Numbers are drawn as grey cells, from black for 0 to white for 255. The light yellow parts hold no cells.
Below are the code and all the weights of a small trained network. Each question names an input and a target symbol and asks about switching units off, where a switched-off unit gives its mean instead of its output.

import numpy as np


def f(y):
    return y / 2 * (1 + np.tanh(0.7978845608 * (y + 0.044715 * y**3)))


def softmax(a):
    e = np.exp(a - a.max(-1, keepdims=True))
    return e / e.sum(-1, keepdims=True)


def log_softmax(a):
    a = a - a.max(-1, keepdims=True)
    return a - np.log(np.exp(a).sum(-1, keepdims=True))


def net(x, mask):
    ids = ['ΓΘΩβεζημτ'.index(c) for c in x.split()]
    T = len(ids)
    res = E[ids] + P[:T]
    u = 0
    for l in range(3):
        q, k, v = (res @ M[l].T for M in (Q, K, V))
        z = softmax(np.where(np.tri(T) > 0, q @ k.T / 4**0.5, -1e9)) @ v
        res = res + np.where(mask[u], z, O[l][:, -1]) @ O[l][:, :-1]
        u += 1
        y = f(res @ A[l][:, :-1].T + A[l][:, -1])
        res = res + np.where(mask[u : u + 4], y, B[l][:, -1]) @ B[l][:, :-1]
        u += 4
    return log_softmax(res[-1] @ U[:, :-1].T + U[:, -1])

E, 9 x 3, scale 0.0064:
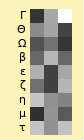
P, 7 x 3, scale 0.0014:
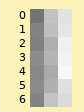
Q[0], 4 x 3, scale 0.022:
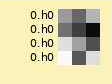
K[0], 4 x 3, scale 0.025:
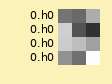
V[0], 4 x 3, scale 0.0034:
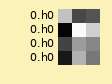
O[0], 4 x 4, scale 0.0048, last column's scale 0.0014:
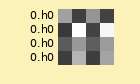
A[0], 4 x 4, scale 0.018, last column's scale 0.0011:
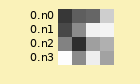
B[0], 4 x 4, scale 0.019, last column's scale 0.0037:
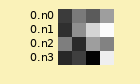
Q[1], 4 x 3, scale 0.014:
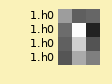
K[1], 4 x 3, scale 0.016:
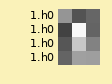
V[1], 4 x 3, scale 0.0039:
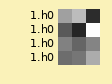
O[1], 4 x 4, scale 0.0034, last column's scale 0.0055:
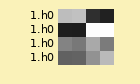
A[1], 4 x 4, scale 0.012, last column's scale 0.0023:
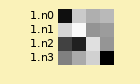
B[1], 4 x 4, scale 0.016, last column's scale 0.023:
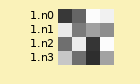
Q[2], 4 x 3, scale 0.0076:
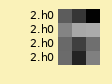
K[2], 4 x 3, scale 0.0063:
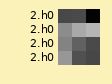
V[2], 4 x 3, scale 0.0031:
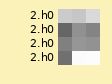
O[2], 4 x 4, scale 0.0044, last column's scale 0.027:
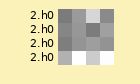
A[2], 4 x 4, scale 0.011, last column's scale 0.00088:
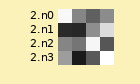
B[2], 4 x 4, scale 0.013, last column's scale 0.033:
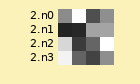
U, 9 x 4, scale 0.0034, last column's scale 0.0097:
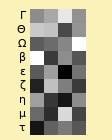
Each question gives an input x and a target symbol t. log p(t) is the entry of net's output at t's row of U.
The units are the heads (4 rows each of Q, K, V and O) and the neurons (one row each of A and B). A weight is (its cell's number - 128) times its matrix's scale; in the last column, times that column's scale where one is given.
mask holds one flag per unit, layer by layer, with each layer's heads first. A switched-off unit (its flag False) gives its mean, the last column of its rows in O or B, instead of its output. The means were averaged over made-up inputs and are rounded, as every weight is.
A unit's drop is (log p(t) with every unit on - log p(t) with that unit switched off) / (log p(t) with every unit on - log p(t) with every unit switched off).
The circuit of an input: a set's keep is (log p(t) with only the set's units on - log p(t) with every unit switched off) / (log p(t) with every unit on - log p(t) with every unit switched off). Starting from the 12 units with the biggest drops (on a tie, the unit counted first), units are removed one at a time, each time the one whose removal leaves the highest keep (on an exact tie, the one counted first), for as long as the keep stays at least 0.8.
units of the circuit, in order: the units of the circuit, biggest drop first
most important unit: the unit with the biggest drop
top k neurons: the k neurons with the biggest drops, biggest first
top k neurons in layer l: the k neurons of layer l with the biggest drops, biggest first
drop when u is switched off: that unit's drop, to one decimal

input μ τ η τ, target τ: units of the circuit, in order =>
[0.n3; 2.n1; 2.h0; 2.n2]
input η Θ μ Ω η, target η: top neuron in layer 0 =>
[0.n1]
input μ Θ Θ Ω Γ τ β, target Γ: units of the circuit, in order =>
[0.n1; 1.h0; 1.n0; 2.h0]
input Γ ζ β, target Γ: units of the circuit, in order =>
[1.h0; 0.n1; 1.n0; 2.h0]
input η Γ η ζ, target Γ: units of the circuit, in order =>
[1.n0; 2.h0; 0.n1]
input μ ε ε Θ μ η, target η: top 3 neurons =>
[1.n0; 0.n3; 1.n2]
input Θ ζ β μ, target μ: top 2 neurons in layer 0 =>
[0.n0; 0.n2]
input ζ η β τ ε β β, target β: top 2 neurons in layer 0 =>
[0.n3; 0.n2]
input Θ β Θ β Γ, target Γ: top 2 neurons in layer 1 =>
[1.n2; 1.n0]
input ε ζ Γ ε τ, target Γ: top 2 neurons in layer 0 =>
[0.n1; 0.n2]
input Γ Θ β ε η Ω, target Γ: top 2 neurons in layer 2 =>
[2.n3; 2.n0]
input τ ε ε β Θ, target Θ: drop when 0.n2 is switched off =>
0.2
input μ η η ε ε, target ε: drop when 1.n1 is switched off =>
0.0
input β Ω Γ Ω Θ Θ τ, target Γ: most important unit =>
0.n1
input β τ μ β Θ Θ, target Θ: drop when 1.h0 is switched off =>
0.6
